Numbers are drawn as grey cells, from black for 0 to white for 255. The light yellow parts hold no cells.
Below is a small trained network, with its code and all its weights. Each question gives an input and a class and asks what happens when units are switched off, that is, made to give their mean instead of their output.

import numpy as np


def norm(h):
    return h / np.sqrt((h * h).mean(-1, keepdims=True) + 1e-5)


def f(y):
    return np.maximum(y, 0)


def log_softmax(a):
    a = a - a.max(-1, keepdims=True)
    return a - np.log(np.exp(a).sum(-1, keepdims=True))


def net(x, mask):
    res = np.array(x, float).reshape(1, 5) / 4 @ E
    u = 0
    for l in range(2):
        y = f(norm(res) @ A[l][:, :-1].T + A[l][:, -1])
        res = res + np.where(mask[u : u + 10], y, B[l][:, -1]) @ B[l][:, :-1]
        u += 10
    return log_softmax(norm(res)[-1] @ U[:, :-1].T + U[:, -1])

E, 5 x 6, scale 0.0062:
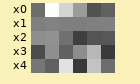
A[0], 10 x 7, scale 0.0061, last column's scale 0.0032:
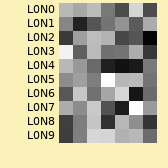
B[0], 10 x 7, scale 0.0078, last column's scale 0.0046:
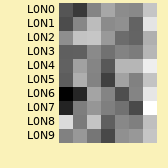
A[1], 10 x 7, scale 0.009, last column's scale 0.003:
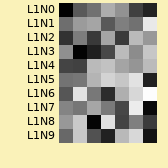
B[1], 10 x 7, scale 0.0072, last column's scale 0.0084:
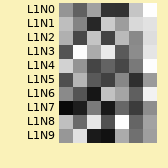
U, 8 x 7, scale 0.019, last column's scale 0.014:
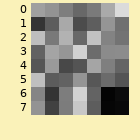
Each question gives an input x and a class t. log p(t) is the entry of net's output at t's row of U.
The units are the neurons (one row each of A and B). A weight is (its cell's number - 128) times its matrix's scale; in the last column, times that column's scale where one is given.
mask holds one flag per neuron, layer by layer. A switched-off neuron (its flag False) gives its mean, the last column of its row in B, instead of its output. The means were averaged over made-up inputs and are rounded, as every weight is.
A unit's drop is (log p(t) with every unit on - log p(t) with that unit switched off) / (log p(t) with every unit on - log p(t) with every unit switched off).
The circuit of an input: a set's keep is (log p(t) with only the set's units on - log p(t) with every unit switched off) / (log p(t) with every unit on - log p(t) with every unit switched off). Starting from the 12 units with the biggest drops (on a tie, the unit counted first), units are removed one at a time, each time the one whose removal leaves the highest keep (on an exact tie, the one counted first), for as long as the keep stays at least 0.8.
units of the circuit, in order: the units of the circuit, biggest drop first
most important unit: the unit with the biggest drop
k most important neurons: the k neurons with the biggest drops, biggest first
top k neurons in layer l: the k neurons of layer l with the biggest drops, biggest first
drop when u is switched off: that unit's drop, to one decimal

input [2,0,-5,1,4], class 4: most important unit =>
L0N9
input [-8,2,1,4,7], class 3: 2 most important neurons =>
L1N3; L1N2
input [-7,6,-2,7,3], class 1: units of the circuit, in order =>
L1N0; L0N1
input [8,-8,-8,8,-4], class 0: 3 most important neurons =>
L1N0; L1N3; L0N7
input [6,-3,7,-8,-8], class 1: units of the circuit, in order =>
L1N7; L1N4
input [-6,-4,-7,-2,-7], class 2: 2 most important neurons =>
L1N8; L1N2
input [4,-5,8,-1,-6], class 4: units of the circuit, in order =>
L0N4; L1N6
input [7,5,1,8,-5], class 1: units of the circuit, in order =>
L0N6; L1N0
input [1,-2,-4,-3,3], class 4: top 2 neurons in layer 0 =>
L0N9; L0N6
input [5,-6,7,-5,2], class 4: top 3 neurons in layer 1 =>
L1N3; L1N6; L1N0
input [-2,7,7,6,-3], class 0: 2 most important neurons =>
L1N0; L0N4
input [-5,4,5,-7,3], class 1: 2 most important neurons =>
L0N7; L0N3
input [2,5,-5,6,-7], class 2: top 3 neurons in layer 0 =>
L0N7; L0N1; L0N4
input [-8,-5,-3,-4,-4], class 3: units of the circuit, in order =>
L1N3
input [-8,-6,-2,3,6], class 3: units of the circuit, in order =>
L1N3; L1N2
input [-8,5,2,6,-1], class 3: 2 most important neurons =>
L1N3; L0N7
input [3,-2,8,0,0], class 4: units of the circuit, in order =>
L0N4; L1N6
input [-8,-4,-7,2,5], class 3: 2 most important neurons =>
L1N3; L0N4
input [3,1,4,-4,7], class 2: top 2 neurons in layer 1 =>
L1N0; L1N3
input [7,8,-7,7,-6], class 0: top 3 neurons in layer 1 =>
L1N0; L1N3; L1N2
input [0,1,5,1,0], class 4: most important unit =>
L0N4
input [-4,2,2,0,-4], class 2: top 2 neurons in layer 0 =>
L0N6; L0N8
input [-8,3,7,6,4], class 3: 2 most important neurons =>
L1N3; L0N7
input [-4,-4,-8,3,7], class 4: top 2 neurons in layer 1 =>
L1N5; L1N2
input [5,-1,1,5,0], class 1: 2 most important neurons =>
L0N6; L1N3
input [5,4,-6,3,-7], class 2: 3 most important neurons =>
L1N8; L0N4; L1N2
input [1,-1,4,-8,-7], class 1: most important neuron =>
L1N7
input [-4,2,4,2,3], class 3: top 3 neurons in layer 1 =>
L1N3; L1N2; L1N0
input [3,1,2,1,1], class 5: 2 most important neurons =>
L1N3; L1N6
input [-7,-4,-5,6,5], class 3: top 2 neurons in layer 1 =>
L1N3; L1N2
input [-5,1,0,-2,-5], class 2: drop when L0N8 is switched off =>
0.2
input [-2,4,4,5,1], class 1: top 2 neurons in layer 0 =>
L0N6; L0N1
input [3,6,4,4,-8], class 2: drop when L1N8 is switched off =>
0.4
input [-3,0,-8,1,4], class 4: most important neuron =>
L1N5
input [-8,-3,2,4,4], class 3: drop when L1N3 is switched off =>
1.1
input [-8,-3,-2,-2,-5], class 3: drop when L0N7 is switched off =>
0.1
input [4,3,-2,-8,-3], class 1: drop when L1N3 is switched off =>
0.0
